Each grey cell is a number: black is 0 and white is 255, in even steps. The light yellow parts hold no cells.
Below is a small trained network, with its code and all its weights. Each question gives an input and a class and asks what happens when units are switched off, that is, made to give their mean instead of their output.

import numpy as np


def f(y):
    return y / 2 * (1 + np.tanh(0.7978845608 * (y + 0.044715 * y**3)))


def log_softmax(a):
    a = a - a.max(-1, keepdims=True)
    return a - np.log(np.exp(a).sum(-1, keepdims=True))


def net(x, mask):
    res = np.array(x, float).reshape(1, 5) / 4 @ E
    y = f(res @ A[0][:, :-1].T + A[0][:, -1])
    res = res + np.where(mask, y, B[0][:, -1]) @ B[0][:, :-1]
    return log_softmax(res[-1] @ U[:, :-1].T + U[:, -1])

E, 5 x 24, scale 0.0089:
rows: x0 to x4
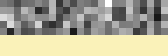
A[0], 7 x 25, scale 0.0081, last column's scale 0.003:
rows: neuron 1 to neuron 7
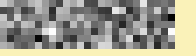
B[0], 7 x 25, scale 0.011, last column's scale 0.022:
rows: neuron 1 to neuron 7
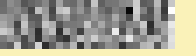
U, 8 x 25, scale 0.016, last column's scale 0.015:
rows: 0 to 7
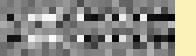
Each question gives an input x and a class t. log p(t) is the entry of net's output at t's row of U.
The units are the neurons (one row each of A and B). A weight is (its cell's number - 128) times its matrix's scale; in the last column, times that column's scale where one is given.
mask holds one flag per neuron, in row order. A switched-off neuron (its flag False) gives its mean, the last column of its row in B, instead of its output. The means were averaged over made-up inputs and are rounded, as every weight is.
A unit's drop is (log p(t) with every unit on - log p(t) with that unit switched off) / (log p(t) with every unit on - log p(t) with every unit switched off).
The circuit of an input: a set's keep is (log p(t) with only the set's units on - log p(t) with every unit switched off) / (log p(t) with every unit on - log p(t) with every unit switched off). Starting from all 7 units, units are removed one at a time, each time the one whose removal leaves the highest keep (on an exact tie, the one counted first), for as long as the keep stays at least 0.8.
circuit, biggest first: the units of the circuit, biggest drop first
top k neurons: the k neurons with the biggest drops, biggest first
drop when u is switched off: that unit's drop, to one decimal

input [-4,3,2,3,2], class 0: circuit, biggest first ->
(neuron 6)
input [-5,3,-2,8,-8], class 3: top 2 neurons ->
(neuron 2; neuron 7)
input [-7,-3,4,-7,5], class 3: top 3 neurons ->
(neuron 5; neuron 7; neuron 1)
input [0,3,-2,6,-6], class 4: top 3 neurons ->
(neuron 6; neuron 5; neuron 2)
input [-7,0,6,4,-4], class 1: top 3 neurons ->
(neuron 1; neuron 5; neuron 6)
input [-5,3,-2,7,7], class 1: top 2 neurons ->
(neuron 5; neuron 4)
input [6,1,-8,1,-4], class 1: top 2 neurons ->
(neuron 7; neuron 5)
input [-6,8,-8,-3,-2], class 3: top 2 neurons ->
(neuron 2; neuron 7)
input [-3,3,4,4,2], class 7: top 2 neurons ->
(neuron 2; neuron 5)
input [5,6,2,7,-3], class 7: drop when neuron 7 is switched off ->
0.3
